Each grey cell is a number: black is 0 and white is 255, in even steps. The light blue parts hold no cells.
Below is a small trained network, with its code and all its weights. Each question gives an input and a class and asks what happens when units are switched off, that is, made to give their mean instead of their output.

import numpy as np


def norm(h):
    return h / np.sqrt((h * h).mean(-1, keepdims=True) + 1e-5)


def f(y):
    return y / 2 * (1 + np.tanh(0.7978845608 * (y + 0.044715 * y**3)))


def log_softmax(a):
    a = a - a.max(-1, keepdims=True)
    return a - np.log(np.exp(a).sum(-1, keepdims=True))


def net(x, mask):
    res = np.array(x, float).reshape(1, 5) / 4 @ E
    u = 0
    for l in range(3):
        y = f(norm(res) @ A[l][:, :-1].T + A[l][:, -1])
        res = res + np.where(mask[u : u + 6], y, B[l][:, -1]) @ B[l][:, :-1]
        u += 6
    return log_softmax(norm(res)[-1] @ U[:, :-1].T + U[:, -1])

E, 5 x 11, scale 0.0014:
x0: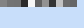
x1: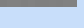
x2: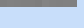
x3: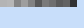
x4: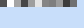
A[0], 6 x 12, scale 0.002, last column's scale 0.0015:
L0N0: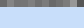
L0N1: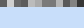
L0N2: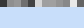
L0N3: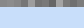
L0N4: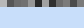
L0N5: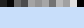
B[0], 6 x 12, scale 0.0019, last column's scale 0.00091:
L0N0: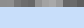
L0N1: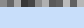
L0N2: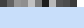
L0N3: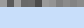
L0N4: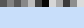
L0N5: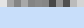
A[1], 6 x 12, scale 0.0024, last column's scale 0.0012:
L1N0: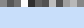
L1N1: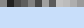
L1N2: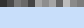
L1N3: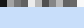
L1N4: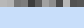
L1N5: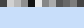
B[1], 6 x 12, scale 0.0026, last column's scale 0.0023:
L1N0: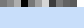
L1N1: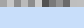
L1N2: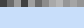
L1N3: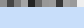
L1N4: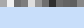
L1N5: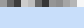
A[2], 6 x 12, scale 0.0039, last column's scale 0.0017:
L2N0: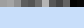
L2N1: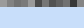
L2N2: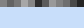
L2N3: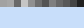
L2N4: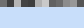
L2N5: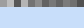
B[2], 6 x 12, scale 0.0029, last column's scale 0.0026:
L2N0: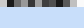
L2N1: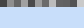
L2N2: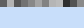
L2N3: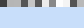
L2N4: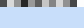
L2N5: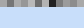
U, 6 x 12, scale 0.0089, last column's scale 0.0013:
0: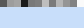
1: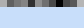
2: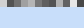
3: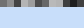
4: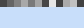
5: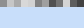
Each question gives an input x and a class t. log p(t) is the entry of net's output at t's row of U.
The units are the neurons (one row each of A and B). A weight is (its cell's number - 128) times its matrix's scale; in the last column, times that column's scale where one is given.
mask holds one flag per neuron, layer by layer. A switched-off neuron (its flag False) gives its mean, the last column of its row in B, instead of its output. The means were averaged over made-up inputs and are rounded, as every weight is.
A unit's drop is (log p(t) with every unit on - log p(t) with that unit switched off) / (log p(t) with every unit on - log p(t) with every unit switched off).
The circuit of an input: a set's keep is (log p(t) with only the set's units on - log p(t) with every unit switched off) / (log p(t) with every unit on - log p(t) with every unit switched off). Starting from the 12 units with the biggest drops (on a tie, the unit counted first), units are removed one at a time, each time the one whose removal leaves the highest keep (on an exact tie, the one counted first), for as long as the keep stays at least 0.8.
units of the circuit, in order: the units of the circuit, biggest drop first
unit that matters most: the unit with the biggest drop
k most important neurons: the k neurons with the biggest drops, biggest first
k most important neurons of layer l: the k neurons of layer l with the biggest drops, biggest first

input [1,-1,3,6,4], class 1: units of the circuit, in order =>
L2N0
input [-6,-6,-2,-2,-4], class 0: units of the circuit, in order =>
L1N0, L2N4
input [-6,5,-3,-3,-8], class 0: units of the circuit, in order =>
L1N0, L2N4
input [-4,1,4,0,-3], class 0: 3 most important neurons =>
L1N0, L2N4, L1N2
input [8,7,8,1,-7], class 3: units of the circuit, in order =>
L0N4, L2N2
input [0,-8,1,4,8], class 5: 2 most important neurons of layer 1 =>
L1N0, L1N5
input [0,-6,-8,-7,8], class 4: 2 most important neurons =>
L1N0, L1N5
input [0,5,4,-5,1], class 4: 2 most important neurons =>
L1N0, L0N2
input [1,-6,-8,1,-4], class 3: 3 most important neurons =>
L0N4, L2N0, L0N1
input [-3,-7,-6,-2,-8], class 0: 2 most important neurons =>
L1N0, L2N4
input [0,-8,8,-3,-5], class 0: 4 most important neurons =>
L1N0, L1N5, L2N4, L2N0
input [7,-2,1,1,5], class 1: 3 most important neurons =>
L2N0, L1N2, L2N3
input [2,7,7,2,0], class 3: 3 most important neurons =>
L0N4, L1N0, L2N2
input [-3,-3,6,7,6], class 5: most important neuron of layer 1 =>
L1N5
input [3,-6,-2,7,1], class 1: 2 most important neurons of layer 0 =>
L0N2, L0N1
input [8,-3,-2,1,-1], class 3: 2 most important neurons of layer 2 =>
L2N0, L2N1
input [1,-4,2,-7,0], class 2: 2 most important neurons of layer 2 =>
L2N3, L2N1
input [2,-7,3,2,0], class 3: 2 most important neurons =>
L0N4, L1N0
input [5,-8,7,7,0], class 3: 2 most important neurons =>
L1N0, L0N4
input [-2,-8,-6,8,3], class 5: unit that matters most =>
L2N3
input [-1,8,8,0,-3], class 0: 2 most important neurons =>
L1N0, L2N4
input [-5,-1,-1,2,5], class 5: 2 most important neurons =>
L1N5, L2N5
